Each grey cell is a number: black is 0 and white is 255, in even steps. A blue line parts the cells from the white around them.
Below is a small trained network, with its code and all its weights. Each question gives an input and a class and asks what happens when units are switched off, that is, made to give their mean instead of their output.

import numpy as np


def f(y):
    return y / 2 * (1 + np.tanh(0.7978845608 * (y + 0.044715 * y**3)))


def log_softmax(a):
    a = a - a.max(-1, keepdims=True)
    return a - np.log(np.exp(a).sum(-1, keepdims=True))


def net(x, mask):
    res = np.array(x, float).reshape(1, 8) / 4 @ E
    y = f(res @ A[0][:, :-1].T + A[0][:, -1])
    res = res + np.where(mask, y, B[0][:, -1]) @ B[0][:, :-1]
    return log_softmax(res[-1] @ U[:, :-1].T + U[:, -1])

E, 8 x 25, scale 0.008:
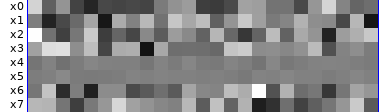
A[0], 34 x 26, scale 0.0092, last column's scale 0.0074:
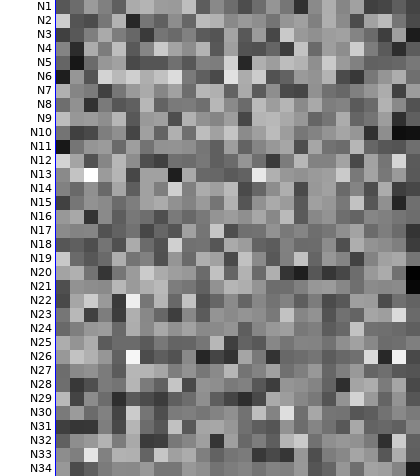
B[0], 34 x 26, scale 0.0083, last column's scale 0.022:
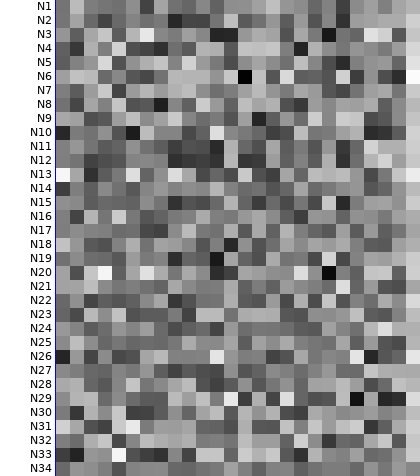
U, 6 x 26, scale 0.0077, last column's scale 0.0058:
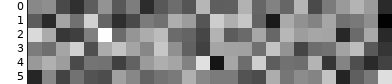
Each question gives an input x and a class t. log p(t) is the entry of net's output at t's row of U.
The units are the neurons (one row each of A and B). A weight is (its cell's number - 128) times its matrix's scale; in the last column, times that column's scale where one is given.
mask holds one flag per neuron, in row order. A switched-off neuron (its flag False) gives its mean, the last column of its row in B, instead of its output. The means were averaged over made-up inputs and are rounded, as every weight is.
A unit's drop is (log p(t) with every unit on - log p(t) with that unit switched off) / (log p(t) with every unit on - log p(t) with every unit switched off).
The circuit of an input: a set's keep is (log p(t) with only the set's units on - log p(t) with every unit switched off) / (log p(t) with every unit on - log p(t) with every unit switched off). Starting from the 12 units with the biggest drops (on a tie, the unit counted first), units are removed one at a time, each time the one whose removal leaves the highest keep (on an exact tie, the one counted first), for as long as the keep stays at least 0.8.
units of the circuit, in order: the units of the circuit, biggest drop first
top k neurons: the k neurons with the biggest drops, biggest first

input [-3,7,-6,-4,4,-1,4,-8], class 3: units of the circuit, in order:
(N5)
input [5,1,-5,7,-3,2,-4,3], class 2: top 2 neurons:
(N13; N9)
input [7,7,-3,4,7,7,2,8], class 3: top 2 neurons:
(N20; N7)
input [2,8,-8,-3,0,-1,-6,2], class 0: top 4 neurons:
(N11; N15; N26; N24)
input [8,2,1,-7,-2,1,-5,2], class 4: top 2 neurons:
(N29; N13)
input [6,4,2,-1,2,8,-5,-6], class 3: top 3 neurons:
(N5; N6; N3)
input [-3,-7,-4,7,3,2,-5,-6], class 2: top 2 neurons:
(N13; N10)
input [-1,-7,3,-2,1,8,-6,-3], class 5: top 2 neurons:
(N26; N12)
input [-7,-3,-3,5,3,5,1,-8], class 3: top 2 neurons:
(N3; N32)
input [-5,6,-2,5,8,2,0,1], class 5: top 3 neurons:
(N10; N29; N31)
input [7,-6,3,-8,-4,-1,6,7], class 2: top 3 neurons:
(N28; N31; N6)
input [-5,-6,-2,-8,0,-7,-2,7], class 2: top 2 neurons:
(N28; N18)
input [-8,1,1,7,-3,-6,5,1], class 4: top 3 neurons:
(N6; N31; N21)
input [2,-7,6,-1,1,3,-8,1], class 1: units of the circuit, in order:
(N33)
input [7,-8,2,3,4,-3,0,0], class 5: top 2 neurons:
(N26; N6)
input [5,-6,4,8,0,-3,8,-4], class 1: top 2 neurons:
(N23; N30)
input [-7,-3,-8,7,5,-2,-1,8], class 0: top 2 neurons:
(N22; N27)
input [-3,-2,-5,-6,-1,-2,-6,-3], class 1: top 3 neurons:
(N33; N4; N13)
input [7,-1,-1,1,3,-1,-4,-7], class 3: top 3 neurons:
(N32; N3; N6)
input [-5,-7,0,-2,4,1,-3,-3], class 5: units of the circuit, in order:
(N26)
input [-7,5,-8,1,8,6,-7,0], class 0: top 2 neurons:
(N15; N11)
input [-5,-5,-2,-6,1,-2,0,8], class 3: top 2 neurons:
(N20; N13)
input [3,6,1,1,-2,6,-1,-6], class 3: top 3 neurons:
(N5; N3; N26)
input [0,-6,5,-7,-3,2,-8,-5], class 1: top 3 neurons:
(N33; N4; N13)
